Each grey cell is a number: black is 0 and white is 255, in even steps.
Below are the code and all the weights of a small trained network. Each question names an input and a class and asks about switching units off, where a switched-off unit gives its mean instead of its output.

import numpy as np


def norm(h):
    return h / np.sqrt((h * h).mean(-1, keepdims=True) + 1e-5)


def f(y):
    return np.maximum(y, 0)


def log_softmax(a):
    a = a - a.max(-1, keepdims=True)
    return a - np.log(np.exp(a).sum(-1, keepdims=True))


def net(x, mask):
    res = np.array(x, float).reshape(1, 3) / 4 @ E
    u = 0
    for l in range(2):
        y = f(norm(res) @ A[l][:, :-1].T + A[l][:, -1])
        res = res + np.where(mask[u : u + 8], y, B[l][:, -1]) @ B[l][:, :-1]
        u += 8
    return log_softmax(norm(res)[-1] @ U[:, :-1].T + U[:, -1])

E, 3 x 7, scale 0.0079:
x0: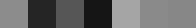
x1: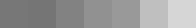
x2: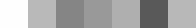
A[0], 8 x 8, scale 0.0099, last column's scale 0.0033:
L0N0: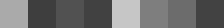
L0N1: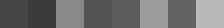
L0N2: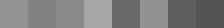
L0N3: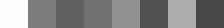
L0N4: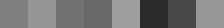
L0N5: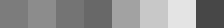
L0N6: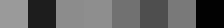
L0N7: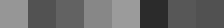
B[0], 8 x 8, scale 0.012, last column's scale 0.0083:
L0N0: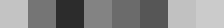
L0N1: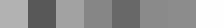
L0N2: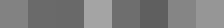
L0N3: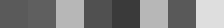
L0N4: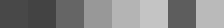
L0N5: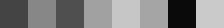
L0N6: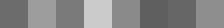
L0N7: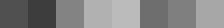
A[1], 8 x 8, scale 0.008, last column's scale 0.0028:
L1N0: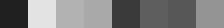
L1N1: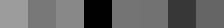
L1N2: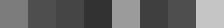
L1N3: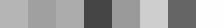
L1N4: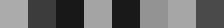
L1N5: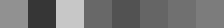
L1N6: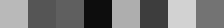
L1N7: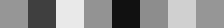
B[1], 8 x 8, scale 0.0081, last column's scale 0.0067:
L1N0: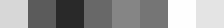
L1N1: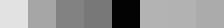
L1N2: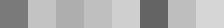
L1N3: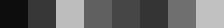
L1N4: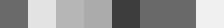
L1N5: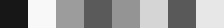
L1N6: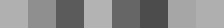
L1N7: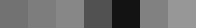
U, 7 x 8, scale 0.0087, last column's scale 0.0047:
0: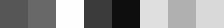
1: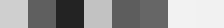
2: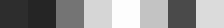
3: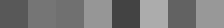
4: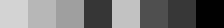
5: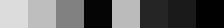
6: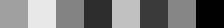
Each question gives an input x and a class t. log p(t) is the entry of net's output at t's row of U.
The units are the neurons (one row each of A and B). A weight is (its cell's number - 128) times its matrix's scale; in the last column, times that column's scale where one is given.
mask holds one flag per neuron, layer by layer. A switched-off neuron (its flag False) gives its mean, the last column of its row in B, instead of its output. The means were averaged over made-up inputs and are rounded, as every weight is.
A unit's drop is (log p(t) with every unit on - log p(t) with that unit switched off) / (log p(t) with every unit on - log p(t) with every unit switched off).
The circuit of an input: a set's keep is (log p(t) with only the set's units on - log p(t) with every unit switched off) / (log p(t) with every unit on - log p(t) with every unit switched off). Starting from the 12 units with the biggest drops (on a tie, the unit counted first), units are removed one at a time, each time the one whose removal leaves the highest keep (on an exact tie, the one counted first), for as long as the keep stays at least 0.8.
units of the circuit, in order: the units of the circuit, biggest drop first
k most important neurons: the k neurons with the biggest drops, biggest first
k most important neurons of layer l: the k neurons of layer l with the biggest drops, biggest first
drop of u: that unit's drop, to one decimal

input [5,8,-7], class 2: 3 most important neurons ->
[L0N5; L0N3; L1N7]
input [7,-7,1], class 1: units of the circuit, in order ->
[L0N0]
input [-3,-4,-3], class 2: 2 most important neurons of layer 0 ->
[L0N4; L0N3]
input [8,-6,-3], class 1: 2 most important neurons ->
[L0N0; L0N5]
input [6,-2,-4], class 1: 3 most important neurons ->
[L0N0; L0N3; L1N6]
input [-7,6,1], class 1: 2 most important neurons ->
[L1N0; L0N4]
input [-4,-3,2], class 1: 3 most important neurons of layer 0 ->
[L0N1; L0N5; L0N0]
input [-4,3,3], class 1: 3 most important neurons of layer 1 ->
[L1N0; L1N5; L1N7]
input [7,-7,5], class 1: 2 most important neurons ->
[L0N0; L0N5]
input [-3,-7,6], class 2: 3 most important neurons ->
[L0N4; L0N7; L0N1]
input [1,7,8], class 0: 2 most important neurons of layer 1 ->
[L1N3; L1N1]
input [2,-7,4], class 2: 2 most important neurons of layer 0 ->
[L0N4; L0N7]
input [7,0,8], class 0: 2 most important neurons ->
[L0N3; L1N0]
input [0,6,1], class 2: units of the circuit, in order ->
[L0N5]
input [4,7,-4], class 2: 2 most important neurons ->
[L0N5; L0N3]
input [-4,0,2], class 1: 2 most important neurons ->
[L0N1; L1N0]
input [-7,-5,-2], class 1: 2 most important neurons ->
[L1N0; L0N5]
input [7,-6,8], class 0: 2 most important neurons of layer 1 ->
[L1N0; L1N5]
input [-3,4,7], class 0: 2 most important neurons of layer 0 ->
[L0N3; L0N4]
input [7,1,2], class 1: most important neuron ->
[L0N0]
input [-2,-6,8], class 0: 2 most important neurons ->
[L0N3; L0N5]
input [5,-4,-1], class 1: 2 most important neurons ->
[L0N0; L0N5]
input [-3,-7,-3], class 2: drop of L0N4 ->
0.1
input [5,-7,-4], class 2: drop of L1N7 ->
0.1
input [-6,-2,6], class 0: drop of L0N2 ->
-0.1
